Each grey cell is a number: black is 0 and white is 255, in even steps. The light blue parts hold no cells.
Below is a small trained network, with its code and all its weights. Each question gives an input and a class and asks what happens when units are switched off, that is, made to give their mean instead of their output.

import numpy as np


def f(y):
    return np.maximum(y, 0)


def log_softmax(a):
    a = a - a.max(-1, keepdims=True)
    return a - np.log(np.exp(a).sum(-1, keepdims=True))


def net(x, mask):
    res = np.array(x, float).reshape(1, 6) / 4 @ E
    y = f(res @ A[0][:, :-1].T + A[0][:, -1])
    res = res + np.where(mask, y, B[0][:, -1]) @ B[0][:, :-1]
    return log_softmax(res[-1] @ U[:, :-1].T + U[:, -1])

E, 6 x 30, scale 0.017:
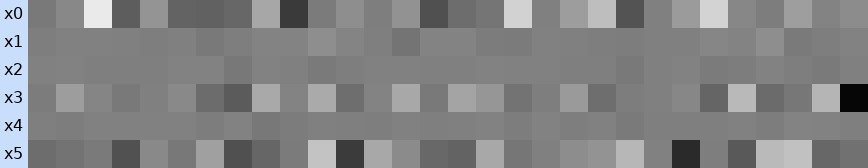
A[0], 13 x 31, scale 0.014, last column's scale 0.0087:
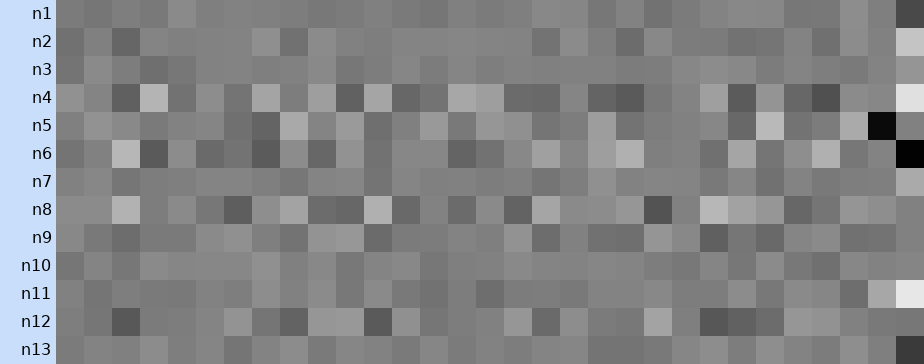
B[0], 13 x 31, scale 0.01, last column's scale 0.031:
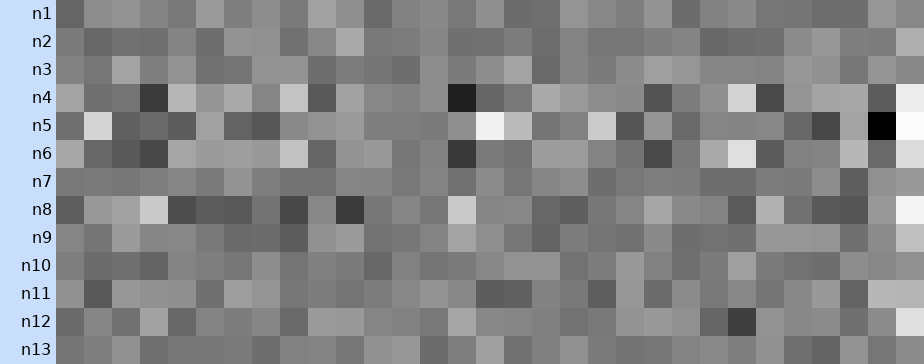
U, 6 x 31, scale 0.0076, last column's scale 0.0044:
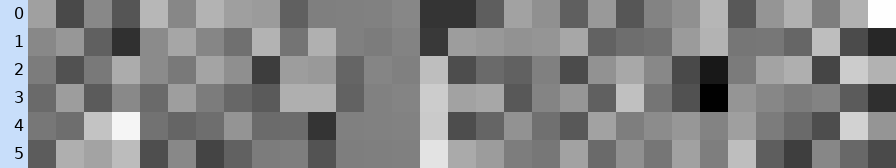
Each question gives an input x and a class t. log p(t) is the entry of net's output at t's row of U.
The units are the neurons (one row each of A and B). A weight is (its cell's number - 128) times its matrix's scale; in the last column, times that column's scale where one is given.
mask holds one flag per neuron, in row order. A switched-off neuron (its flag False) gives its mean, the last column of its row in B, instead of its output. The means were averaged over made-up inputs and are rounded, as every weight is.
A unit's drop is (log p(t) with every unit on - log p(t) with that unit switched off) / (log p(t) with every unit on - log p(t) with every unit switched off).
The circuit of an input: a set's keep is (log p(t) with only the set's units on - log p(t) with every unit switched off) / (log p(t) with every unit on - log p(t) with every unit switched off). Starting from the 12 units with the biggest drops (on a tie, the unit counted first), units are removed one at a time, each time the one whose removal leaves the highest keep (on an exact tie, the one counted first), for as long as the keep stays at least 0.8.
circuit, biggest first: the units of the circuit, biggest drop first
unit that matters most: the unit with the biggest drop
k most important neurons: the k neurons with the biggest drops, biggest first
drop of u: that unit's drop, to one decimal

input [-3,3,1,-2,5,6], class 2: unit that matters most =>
n5
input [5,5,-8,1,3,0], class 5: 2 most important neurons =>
(n4 n8)
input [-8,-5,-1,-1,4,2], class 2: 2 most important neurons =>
(n5 n12)
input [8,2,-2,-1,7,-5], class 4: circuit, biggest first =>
(n5 n8)
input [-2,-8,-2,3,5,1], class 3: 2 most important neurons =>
(n6 n4)
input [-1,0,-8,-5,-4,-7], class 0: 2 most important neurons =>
(n4 n5)
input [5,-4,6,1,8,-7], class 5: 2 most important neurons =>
(n8 n11)
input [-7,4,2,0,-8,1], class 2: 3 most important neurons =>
(n5 n6 n12)
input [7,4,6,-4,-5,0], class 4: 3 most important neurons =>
(n8 n4 n5)
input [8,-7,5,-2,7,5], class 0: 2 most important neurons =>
(n5 n6)
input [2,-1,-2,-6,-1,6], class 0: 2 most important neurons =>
(n6 n5)
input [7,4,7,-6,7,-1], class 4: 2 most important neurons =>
(n8 n4)
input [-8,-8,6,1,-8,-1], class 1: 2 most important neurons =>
(n4 n11)
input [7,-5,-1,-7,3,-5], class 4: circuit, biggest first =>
(n8)
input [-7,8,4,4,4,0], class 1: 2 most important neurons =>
(n4 n8)
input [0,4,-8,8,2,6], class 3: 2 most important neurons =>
(n4 n12)
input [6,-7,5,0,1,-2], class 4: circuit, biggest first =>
(n5 n8)
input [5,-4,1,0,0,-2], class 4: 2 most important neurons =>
(n5 n8)
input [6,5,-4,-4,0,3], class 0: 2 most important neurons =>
(n6 n5)
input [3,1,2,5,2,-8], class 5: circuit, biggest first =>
(n8)
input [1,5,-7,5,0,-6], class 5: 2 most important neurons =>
(n8 n6)
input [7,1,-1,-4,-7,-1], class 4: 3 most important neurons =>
(n8 n5 n4)
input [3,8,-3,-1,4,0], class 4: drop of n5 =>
0.7
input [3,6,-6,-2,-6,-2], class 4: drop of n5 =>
0.6
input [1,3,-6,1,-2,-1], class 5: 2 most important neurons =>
(n6 n4)
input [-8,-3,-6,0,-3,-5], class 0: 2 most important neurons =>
(n5 n4)
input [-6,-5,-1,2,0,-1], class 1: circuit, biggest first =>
(n4)
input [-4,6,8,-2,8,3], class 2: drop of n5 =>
0.8
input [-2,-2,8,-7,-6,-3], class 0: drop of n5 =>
0.0
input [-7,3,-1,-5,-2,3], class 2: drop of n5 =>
0.1
